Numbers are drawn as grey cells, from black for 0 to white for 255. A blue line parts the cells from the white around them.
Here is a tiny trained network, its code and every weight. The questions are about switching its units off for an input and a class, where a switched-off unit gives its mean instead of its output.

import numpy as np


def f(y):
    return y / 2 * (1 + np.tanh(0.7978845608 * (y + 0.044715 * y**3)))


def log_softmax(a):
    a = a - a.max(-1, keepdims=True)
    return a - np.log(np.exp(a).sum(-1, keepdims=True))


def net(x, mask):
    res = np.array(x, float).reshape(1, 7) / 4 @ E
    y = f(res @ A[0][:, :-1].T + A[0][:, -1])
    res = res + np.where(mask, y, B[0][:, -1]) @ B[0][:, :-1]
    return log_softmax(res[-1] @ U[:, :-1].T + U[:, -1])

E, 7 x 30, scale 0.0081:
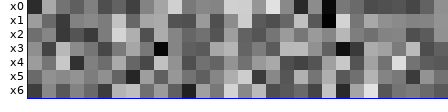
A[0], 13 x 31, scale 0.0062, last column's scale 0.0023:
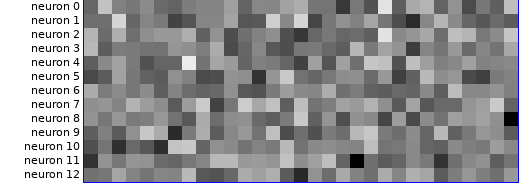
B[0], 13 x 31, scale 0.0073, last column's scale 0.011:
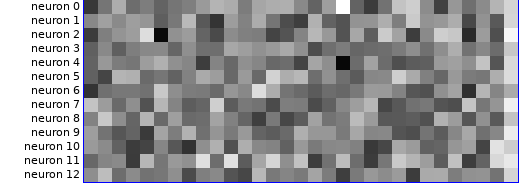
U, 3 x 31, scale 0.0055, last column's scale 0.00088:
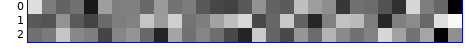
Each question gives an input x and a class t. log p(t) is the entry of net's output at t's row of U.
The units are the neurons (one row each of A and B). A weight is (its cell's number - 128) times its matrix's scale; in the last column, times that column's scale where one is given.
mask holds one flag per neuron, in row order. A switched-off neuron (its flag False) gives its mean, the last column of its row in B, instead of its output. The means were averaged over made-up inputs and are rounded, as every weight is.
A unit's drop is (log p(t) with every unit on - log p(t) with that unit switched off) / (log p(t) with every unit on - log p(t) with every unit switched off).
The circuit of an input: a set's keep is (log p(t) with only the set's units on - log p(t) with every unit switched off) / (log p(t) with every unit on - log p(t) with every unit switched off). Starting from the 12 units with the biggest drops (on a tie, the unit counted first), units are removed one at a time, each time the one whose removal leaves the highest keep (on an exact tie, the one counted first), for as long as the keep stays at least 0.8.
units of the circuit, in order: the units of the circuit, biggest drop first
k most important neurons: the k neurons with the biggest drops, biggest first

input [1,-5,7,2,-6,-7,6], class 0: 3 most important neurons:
[neuron 4; neuron 10; neuron 2]
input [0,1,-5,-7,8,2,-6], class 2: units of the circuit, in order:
[neuron 8]
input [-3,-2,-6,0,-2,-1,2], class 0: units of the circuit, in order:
[neuron 7; neuron 11]
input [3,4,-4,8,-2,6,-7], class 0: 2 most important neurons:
[neuron 7; neuron 9]
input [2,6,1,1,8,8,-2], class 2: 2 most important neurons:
[neuron 1; neuron 8]
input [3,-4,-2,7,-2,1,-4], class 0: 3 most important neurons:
[neuron 7; neuron 2; neuron 9]
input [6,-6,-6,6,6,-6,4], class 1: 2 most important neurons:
[neuron 11; neuron 5]
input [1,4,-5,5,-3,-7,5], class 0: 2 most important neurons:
[neuron 2; neuron 11]
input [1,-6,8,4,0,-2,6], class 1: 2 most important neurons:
[neuron 10; neuron 5]
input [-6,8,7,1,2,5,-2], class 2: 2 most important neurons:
[neuron 11; neuron 0]
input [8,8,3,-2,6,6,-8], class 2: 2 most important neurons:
[neuron 8; neuron 1]
